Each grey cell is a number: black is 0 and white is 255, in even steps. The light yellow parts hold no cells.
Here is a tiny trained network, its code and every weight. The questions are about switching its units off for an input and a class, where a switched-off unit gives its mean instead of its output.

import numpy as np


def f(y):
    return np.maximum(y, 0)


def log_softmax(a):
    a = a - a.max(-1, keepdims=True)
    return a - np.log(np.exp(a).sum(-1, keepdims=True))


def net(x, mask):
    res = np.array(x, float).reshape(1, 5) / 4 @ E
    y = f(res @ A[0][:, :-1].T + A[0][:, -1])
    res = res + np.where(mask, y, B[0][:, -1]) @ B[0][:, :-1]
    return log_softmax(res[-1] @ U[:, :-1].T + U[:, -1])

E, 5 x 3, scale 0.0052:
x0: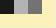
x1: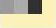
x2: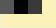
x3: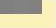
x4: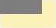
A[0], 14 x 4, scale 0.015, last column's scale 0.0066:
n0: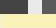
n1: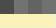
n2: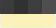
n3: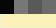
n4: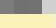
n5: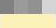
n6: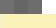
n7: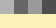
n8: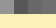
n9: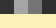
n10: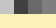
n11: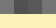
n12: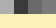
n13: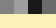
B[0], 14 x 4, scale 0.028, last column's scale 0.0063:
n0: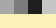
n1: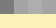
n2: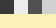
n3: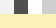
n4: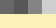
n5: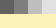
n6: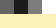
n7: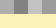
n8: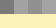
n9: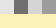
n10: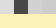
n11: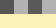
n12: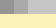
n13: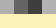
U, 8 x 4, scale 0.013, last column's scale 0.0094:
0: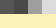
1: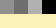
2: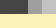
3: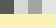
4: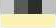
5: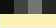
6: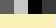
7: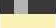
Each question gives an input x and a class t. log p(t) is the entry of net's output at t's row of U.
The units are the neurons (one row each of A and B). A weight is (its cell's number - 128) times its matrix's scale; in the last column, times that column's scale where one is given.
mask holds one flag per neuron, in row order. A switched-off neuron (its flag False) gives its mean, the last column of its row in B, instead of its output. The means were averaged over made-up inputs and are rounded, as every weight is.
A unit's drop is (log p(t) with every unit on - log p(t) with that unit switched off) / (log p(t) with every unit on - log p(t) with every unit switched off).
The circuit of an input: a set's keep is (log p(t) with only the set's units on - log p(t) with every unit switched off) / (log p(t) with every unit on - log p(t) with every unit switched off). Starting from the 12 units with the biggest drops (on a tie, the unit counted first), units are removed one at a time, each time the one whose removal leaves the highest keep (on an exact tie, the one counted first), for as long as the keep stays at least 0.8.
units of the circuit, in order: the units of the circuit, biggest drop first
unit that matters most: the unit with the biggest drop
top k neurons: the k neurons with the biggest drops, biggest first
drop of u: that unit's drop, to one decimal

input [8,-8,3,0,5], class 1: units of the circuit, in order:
(n3)
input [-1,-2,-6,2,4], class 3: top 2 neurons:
(n6, n10)
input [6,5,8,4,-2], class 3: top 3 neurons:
(n2, n3, n11)
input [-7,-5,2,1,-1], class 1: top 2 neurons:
(n10, n12)
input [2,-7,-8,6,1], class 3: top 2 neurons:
(n6, n5)
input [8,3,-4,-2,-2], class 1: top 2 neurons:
(n9, n3)
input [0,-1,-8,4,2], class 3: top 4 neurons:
(n6, n10, n3, n4)
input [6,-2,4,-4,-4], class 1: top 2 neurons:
(n3, n9)
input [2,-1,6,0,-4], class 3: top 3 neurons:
(n2, n11, n1)
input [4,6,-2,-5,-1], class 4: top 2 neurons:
(n13, n12)
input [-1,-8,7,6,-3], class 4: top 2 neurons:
(n0, n5)
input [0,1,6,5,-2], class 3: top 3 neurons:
(n2, n11, n12)
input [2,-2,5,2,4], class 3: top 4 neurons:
(n2, n11, n1, n10)
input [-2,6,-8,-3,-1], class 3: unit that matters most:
n6
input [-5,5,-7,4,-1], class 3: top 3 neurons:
(n6, n3, n10)
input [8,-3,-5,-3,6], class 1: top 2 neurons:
(n9, n3)
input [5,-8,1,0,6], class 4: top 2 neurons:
(n0, n12)
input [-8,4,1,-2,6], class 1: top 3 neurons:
(n10, n12, n7)
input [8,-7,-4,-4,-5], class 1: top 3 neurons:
(n3, n9, n5)
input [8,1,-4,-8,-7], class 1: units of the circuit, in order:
(n9)
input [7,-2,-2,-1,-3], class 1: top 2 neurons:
(n3, n9)
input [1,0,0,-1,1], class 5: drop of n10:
0.4
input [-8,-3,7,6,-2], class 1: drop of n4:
0.0
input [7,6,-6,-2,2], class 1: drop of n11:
0.1
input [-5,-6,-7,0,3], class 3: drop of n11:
-0.2
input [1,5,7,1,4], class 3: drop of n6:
-0.1
